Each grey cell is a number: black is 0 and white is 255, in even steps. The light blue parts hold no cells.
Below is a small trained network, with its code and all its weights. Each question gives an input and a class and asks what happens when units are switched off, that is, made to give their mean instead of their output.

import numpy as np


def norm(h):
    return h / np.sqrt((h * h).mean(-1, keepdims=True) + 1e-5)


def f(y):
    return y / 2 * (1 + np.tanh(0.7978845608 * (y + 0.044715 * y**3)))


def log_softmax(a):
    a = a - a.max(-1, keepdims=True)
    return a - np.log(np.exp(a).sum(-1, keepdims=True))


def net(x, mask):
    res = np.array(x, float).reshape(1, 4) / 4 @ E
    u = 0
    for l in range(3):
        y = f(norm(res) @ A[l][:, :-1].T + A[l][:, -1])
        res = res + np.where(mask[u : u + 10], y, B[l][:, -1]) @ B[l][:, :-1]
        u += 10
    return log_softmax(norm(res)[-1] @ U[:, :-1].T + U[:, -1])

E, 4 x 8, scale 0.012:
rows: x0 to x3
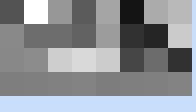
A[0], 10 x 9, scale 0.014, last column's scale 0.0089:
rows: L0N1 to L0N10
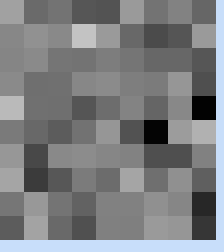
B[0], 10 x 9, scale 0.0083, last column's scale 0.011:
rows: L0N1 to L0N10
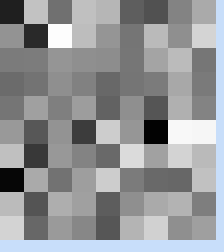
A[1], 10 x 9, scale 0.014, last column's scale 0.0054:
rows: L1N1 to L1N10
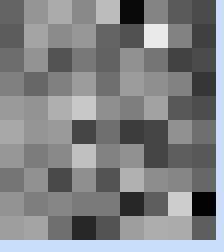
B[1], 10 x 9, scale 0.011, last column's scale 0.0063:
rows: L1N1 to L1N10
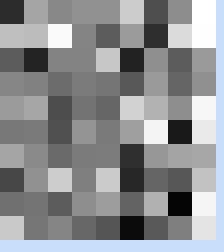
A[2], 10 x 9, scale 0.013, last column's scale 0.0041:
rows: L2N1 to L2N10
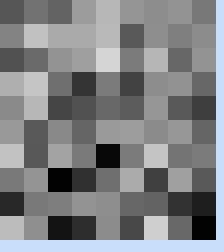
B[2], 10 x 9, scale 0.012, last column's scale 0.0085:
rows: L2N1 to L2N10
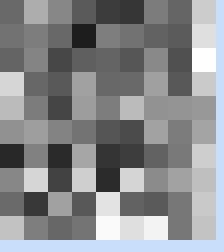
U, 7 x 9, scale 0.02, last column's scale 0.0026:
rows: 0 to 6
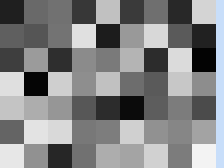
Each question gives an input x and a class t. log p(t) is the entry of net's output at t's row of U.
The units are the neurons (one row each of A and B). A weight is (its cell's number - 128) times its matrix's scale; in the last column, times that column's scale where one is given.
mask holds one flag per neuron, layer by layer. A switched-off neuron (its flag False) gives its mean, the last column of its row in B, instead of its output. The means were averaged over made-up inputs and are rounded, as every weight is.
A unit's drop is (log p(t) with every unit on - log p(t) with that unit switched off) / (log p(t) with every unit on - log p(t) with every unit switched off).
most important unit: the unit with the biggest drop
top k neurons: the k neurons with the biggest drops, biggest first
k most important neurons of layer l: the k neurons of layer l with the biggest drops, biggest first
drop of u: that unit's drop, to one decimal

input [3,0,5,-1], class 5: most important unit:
L0N6
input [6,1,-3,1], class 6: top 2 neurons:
[L2N10; L0N2]
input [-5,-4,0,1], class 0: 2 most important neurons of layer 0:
[L0N2; L0N8]
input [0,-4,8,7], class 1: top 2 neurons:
[L0N2; L0N8]
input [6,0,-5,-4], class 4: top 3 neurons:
[L0N6; L0N10; L1N2]
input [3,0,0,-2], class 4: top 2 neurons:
[L0N6; L1N2]
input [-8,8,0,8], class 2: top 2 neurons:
[L0N8; L2N8]
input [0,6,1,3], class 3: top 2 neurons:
[L0N6; L0N8]
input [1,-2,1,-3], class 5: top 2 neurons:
[L0N6; L0N7]
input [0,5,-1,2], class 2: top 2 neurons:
[L0N6; L2N8]
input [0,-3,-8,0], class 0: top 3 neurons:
[L1N8; L0N6; L0N1]
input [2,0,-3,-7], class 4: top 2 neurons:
[L0N6; L0N10]
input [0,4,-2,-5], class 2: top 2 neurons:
[L0N6; L2N8]
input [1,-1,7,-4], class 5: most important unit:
L1N1
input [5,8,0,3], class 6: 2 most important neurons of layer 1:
[L1N6; L1N8]
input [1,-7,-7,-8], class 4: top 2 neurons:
[L1N10; L0N6]
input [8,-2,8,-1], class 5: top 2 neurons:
[L0N6; L1N2]
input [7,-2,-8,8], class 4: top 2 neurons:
[L0N6; L1N2]
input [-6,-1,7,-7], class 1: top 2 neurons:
[L0N6; L2N7]
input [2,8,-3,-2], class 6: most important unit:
L1N6
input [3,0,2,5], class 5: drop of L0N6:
1.7
